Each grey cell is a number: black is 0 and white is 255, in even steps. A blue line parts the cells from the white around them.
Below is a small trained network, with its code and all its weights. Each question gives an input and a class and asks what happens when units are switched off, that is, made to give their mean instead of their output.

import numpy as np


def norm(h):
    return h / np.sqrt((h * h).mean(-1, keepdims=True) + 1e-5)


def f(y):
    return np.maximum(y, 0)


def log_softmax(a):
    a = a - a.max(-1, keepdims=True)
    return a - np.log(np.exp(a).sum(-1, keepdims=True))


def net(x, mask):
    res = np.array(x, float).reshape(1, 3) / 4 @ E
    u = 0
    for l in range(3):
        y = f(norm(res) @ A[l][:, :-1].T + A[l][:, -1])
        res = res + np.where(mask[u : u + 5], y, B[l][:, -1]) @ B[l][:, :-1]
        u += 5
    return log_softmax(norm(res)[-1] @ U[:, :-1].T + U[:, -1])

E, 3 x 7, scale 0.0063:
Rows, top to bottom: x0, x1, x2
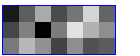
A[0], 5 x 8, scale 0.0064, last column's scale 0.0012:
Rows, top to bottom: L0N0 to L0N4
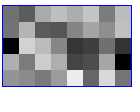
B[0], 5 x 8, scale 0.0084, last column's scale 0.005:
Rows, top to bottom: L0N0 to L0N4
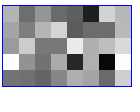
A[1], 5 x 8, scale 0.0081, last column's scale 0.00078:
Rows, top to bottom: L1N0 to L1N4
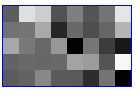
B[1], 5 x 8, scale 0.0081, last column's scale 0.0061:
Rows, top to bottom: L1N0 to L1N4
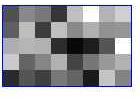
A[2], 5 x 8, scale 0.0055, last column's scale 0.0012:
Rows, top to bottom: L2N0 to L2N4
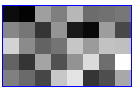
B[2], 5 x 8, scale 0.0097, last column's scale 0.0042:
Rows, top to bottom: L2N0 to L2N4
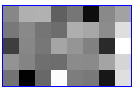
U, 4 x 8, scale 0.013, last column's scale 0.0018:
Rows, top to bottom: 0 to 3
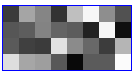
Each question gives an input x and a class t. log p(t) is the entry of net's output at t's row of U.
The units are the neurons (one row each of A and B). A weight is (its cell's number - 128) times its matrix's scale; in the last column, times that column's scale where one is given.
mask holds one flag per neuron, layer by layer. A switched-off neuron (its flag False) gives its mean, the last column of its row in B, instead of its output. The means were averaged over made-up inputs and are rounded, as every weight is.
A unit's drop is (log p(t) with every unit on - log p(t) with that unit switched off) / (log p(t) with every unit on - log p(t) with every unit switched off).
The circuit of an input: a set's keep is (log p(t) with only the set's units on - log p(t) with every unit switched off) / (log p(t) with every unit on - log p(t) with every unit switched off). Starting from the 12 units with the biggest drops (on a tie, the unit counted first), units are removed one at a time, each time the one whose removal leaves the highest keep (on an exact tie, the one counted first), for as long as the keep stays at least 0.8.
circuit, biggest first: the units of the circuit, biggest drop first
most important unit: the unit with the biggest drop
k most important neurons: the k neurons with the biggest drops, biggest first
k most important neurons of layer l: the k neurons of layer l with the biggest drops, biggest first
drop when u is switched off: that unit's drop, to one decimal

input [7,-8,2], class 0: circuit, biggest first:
[L0N2, L1N0]
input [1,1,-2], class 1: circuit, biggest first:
[L0N3, L0N0]
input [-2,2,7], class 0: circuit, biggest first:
[L1N0, L0N3]
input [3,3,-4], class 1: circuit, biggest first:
[L0N3, L0N0]
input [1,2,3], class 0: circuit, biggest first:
[L0N3]
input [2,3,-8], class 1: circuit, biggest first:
[L0N0, L0N3]
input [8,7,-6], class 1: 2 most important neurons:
[L0N3, L2N0]
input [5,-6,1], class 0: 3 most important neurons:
[L0N2, L1N0, L0N1]
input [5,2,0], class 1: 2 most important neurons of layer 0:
[L0N3, L0N2]
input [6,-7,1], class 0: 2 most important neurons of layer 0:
[L0N2, L0N1]
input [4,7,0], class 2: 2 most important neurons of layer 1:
[L1N2, L1N0]
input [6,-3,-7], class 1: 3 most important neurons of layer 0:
[L0N3, L0N0, L0N1]
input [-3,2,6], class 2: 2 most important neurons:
[L0N3, L1N2]
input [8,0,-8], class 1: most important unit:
L0N3
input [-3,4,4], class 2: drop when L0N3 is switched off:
0.1
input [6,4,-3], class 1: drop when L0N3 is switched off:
0.7
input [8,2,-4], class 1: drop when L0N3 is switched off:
0.6
